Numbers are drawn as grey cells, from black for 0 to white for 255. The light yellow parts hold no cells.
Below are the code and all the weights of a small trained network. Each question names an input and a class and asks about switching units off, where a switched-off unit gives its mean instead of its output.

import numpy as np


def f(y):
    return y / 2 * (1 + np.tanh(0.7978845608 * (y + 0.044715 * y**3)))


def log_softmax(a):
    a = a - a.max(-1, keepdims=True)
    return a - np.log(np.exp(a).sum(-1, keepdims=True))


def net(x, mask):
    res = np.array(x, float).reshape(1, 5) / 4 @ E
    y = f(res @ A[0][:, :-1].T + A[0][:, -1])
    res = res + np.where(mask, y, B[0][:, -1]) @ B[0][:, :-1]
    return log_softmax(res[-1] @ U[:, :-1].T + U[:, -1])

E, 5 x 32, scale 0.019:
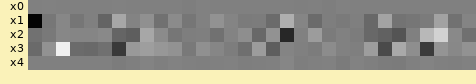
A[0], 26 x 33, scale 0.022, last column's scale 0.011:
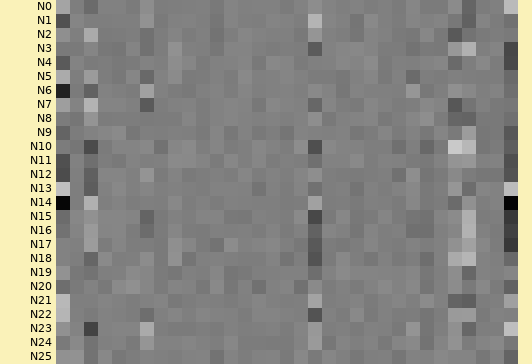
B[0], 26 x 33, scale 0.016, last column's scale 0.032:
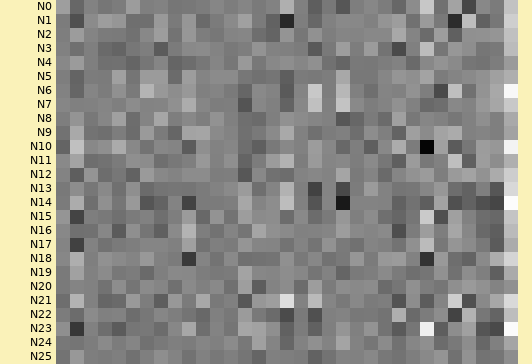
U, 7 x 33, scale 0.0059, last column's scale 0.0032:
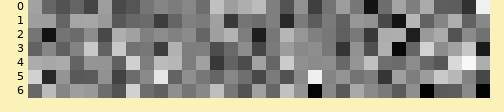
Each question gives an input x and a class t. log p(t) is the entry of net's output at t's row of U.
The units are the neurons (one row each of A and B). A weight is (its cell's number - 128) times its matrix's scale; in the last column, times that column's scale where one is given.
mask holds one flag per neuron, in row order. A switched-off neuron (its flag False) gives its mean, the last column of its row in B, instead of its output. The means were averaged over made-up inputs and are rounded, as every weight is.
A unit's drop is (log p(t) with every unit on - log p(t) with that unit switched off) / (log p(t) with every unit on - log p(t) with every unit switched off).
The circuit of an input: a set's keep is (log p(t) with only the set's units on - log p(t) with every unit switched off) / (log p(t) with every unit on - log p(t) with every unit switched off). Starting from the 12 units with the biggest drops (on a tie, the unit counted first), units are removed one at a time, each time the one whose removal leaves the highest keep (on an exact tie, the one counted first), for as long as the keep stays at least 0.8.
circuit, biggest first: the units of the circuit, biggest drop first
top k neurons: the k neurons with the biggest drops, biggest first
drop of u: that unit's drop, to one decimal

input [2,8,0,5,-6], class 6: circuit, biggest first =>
(N23)
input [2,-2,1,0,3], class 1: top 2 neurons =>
(N23; N6)
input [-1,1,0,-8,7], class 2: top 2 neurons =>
(N23; N14)
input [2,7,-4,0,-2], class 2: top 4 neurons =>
(N6; N10; N12; N18)
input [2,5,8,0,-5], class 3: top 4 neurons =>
(N10; N18; N23; N6)
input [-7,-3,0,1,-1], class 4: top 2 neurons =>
(N23; N14)
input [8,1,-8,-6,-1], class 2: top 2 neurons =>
(N14; N1)
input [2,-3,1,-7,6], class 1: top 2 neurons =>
(N10; N18)
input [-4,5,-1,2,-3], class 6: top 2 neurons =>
(N14; N23)
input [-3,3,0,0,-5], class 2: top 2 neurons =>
(N10; N18)
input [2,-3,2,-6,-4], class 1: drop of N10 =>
0.3
